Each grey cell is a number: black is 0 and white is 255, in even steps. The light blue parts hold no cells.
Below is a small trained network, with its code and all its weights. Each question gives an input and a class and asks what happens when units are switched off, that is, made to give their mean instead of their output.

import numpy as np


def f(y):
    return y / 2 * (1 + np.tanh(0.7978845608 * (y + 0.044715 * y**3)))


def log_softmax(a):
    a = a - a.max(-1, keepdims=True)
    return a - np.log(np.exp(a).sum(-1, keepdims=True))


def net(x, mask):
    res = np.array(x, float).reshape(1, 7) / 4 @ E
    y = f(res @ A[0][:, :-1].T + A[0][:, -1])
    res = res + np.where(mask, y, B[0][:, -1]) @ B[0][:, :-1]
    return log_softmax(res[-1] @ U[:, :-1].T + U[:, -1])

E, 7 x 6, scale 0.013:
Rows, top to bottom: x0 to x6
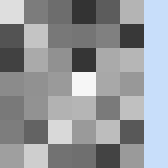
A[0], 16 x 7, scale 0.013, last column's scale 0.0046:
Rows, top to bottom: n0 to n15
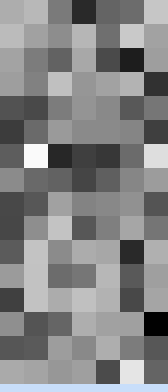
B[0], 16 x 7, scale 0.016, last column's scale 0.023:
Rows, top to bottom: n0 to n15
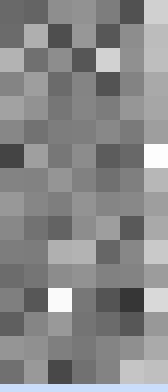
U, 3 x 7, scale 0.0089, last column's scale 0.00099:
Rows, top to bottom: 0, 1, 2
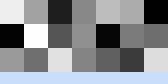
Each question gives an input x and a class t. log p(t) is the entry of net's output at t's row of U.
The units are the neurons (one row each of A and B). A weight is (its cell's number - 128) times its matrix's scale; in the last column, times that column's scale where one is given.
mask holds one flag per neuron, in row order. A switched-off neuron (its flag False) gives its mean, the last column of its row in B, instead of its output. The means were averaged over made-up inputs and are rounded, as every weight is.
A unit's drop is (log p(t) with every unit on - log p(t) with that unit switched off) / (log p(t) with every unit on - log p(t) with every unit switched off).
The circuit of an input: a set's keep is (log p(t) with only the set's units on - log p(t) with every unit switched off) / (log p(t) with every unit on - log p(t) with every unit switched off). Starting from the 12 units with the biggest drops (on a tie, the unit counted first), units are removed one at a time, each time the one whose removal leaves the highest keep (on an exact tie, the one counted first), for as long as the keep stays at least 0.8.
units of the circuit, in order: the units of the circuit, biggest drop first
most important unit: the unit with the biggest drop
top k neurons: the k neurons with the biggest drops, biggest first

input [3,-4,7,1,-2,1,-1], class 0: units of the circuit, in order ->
(n12, n6)
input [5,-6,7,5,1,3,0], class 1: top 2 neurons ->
(n2, n1)
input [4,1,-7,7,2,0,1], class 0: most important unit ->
n6
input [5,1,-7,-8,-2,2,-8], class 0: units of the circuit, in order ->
(n12, n2)
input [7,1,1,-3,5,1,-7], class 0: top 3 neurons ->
(n12, n6, n10)
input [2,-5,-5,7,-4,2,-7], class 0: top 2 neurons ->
(n12, n6)
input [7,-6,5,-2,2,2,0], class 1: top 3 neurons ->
(n2, n1, n3)
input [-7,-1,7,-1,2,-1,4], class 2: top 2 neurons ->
(n12, n1)
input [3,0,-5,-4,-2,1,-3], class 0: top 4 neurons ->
(n12, n6, n10, n2)
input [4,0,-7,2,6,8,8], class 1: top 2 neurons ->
(n1, n3)
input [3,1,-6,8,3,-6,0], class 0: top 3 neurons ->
(n6, n2, n12)
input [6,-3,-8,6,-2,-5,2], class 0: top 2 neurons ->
(n2, n6)
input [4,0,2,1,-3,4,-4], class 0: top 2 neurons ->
(n12, n6)
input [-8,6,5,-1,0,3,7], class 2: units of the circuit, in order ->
(n12)
